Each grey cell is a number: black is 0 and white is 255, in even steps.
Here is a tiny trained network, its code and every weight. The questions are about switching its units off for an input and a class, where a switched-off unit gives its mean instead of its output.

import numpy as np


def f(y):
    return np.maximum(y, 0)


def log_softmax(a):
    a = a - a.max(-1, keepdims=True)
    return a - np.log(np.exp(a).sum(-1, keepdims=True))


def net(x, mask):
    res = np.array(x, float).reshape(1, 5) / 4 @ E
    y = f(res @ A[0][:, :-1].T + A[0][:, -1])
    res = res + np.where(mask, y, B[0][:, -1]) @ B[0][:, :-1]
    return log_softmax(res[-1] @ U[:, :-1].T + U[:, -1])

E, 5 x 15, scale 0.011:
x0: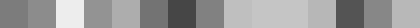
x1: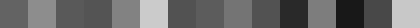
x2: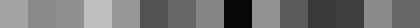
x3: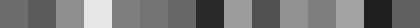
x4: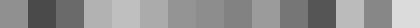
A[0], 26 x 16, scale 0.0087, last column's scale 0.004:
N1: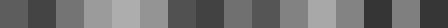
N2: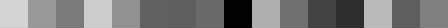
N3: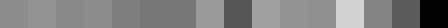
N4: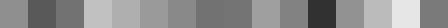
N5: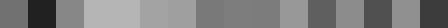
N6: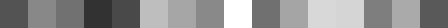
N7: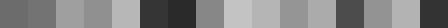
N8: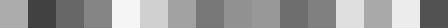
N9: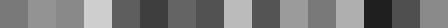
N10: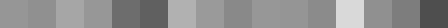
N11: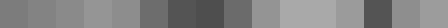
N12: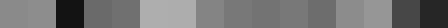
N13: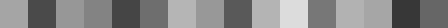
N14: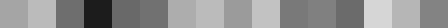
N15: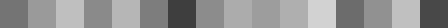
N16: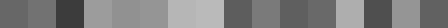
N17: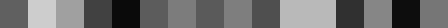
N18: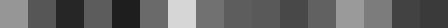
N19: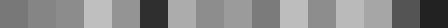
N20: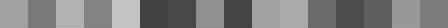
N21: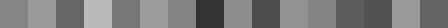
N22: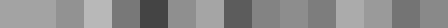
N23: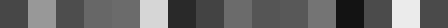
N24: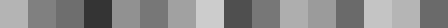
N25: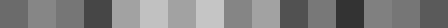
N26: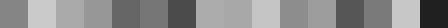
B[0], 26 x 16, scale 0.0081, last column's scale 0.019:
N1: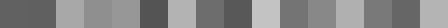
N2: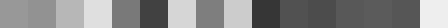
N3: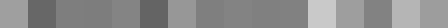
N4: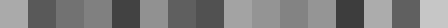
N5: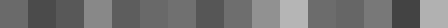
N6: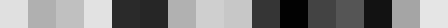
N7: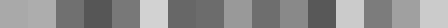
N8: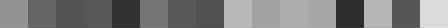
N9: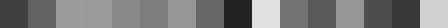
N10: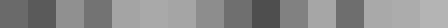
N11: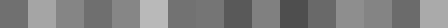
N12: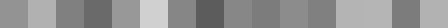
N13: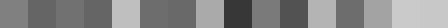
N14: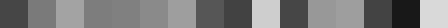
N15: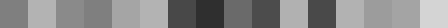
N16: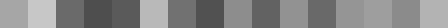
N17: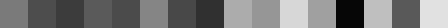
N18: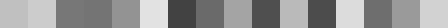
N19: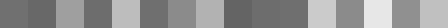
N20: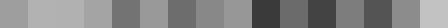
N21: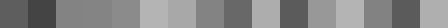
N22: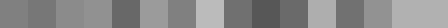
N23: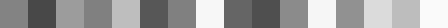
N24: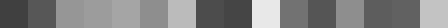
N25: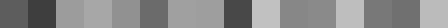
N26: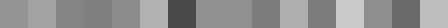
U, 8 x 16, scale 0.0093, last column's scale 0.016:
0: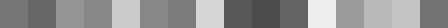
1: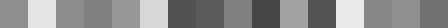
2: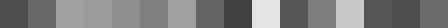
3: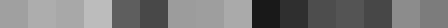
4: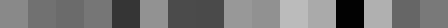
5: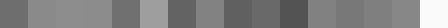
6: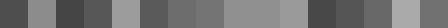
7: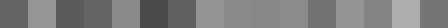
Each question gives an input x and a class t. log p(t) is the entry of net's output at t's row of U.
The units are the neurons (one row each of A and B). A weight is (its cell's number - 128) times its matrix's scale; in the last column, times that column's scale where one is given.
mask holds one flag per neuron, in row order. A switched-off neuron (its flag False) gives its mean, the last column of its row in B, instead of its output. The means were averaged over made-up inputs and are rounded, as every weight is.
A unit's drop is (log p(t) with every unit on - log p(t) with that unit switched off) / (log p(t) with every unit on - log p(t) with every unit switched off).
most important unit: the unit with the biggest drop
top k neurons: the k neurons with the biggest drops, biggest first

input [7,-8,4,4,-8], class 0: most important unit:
N19
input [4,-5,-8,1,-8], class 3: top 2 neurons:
[N6; N8]
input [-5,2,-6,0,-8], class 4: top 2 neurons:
[N17; N2]
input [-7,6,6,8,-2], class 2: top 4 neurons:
[N1; N9; N21; N15]
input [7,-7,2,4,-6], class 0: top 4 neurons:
[N19; N13; N18; N22]
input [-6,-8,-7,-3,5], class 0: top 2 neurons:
[N13; N19]
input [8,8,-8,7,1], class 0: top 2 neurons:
[N23; N18]
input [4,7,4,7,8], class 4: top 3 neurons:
[N4; N8; N5]
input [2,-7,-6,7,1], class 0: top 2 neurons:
[N19; N10]
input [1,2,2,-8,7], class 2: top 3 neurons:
[N14; N24; N17]
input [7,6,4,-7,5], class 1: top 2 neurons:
[N15; N7]
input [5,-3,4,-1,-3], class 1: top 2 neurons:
[N6; N23]
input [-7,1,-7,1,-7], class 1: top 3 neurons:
[N18; N12; N2]
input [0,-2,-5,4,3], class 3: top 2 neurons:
[N6; N14]
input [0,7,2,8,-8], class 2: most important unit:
N9
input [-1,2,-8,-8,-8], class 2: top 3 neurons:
[N14; N24; N25]
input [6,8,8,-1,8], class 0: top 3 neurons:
[N23; N6; N17]
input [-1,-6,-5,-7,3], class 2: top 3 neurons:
[N14; N24; N23]
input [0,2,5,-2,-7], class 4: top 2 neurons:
[N17; N6]
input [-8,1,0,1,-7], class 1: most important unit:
N18
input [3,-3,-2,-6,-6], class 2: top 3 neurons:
[N14; N24; N8]
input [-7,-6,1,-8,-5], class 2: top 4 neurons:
[N14; N24; N23; N15]
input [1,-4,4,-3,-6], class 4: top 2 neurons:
[N17; N6]
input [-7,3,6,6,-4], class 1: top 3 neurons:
[N18; N6; N14]
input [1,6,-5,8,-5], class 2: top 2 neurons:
[N9; N1]
